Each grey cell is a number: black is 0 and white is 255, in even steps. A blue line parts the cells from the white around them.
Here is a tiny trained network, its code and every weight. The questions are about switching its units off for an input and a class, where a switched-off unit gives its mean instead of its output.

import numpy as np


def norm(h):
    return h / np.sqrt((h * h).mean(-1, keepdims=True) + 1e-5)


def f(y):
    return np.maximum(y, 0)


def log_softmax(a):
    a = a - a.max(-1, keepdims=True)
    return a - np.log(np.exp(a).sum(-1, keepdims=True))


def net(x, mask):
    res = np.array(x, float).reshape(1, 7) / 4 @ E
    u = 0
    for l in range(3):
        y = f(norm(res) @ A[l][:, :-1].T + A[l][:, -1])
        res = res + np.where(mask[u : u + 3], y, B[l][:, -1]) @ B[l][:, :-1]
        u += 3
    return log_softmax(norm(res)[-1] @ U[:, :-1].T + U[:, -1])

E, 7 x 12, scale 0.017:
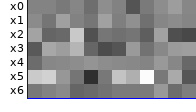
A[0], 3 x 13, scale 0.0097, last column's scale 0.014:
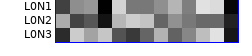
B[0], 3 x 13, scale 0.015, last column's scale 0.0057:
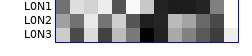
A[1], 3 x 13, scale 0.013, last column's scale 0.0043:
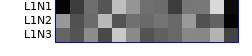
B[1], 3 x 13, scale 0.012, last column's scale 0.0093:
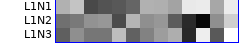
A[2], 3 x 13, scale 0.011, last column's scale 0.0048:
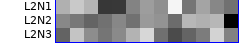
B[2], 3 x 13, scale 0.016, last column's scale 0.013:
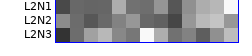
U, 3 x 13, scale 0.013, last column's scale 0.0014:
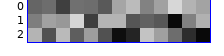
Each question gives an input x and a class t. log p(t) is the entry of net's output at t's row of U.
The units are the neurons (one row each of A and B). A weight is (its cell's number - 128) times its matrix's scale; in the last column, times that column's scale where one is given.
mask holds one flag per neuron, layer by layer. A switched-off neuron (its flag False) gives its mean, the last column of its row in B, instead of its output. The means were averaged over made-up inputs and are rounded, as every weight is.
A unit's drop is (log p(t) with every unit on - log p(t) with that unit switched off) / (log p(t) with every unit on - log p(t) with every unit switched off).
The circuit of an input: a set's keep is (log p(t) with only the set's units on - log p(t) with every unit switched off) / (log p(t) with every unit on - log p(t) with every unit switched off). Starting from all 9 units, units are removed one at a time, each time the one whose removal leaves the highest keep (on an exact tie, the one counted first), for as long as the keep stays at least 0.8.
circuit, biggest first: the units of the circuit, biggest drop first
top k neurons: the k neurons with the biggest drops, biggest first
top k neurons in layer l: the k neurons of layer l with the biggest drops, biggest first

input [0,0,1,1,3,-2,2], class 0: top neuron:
(L0N1)
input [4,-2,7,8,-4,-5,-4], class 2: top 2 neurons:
(L0N3 L0N1)
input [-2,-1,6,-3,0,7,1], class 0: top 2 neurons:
(L0N1 L2N1)
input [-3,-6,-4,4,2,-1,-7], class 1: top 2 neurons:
(L0N1 L0N2)
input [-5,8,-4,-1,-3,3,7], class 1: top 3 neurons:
(L0N1 L1N1 L1N3)
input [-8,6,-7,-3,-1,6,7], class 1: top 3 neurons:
(L0N1 L1N1 L1N3)
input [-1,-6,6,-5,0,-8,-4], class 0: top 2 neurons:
(L1N1 L0N1)
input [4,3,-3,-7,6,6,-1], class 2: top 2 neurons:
(L0N2 L1N1)
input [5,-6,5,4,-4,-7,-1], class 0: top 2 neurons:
(L1N1 L0N1)
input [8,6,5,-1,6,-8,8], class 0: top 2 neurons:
(L1N1 L0N1)
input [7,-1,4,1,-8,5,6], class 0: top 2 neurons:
(L0N1 L2N1)
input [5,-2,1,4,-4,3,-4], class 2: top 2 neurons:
(L0N3 L1N1)
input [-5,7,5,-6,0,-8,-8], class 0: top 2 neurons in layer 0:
(L0N1 L0N3)
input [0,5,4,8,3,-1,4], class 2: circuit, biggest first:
(L0N3)
